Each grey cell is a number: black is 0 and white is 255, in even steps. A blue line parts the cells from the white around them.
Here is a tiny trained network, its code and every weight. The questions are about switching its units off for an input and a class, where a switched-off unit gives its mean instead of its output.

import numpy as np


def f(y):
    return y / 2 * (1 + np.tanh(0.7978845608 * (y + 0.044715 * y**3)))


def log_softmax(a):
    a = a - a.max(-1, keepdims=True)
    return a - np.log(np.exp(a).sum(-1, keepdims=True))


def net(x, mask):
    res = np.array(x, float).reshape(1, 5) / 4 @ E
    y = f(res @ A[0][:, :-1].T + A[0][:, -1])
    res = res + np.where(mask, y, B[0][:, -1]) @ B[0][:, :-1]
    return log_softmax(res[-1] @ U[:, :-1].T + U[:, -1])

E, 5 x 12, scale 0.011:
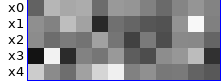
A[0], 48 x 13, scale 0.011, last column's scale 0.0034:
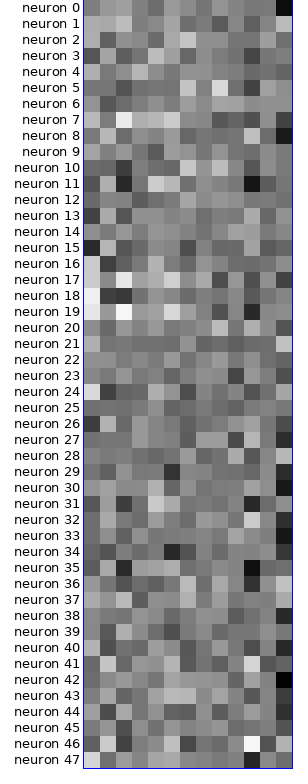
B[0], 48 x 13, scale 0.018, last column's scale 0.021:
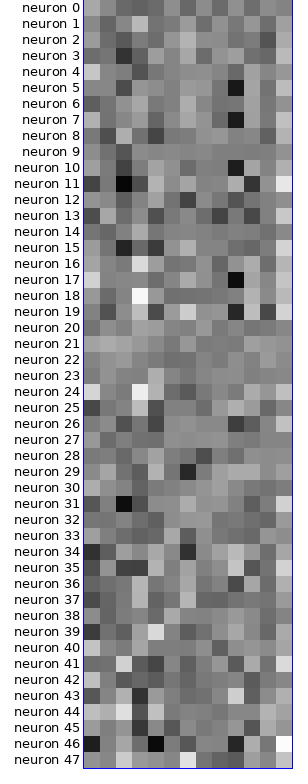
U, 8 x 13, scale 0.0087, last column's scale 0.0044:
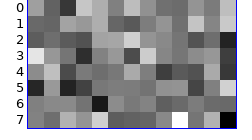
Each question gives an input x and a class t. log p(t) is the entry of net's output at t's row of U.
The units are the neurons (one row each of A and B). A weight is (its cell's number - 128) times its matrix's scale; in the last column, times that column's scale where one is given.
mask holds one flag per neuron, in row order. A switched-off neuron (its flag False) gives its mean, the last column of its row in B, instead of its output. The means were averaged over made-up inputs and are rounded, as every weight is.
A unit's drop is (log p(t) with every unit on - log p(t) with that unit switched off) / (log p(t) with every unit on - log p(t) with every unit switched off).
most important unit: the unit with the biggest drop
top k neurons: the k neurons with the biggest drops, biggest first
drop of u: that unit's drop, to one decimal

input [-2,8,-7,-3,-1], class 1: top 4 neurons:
(neuron 11; neuron 15; neuron 31; neuron 35)
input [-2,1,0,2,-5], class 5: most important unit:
neuron 19
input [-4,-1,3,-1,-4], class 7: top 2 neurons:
(neuron 46; neuron 19)
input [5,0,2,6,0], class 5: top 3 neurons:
(neuron 19; neuron 17; neuron 7)
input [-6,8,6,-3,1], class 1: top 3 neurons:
(neuron 11; neuron 35; neuron 43)
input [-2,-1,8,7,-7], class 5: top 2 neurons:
(neuron 19; neuron 17)
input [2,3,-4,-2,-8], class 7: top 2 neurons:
(neuron 46; neuron 19)
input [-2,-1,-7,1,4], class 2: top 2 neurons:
(neuron 43; neuron 24)
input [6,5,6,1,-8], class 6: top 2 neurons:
(neuron 11; neuron 35)
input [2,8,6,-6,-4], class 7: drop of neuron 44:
0.1
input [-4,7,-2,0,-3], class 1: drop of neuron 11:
0.3
